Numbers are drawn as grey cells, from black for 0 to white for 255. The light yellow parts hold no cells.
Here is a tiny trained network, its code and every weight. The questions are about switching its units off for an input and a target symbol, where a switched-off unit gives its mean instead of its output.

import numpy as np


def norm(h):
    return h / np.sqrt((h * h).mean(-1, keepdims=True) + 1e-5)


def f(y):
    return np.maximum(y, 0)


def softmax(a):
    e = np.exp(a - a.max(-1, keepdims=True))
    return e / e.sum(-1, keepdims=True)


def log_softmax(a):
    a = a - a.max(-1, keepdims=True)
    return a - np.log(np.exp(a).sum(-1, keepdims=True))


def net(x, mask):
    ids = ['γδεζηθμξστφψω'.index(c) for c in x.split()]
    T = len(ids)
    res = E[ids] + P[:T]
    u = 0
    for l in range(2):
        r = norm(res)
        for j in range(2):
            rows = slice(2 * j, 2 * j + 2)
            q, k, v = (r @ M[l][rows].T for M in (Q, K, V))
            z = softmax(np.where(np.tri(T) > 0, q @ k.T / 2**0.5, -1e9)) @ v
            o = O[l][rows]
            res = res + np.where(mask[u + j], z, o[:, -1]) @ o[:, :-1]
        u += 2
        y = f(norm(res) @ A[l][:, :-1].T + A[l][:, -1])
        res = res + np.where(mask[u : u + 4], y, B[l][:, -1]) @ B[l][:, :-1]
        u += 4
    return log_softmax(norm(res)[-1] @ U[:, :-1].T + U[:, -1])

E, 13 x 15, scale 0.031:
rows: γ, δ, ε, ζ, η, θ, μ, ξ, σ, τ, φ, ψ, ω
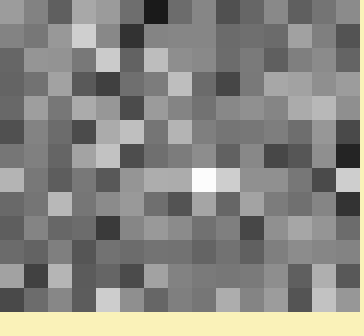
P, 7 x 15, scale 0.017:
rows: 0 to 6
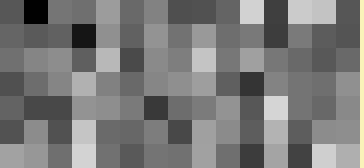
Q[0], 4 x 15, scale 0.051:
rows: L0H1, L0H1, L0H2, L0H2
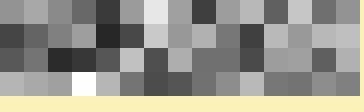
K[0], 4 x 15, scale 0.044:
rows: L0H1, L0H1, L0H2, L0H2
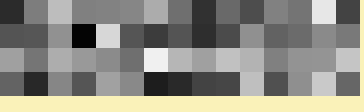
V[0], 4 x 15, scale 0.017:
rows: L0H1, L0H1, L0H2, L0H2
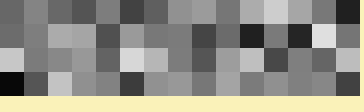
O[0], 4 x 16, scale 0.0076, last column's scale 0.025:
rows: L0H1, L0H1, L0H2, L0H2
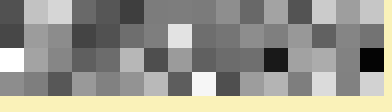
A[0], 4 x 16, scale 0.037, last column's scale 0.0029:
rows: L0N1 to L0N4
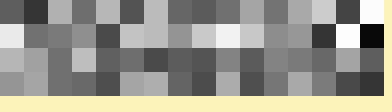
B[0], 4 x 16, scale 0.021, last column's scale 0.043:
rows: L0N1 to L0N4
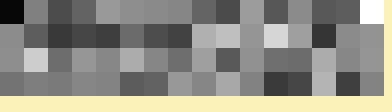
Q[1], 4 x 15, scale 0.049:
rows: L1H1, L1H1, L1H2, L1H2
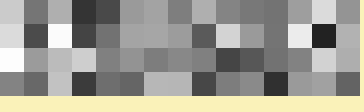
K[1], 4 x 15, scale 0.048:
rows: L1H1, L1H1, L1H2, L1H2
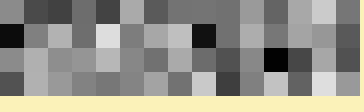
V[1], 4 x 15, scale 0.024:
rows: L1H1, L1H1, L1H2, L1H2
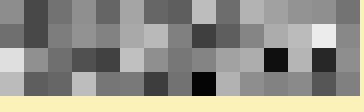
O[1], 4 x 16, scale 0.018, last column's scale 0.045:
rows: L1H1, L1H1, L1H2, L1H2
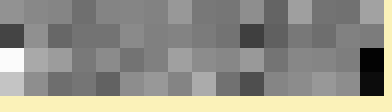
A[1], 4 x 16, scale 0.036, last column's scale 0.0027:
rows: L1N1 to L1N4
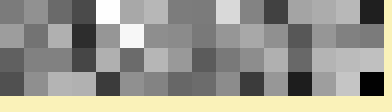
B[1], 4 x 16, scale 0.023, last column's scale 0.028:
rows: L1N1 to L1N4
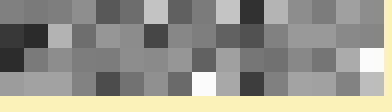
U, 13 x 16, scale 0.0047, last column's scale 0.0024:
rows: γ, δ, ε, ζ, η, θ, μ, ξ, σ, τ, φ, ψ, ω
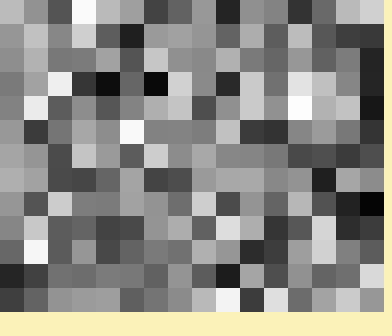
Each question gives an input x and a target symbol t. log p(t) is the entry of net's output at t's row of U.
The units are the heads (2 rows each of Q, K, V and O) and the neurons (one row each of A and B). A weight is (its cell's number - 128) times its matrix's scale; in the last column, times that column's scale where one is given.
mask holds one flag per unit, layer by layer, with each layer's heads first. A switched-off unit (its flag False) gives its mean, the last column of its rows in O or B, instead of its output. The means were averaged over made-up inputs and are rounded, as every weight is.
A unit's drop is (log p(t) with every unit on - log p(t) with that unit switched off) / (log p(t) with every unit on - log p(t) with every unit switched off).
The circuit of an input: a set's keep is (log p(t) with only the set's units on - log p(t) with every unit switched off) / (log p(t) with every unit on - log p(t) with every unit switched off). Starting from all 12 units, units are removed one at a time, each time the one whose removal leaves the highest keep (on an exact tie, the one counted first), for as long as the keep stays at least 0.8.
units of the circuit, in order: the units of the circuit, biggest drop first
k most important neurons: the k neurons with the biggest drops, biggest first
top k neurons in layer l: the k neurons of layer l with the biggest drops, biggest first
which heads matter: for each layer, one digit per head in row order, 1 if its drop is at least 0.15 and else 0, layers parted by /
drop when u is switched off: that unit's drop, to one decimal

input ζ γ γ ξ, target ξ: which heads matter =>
00 / 00
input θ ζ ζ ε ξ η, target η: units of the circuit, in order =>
L0N2, L1H2, L1H1, L0H2
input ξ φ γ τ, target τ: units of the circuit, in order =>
L0N4, L0H2, L0N1
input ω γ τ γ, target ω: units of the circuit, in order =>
L0N1
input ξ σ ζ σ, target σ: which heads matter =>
11 / 11
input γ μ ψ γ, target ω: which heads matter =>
11 / 10
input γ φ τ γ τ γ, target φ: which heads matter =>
01 / 01
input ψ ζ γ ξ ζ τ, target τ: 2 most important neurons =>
L0N4, L0N3
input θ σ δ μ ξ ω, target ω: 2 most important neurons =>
L1N1, L0N2
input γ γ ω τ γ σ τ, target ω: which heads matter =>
01 / 00
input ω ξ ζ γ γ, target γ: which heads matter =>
10 / 00
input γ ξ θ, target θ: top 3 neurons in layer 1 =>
L1N2, L1N1, L1N4
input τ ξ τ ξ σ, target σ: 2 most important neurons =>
L0N2, L1N3
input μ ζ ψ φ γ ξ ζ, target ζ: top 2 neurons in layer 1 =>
L1N2, L1N3
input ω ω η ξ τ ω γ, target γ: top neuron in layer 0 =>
L0N1
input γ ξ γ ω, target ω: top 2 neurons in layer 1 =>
L1N1, L1N2
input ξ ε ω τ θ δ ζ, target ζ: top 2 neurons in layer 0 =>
L0N1, L0N2
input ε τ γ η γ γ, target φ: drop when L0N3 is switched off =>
0.1
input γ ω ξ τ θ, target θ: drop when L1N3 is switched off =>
0.1
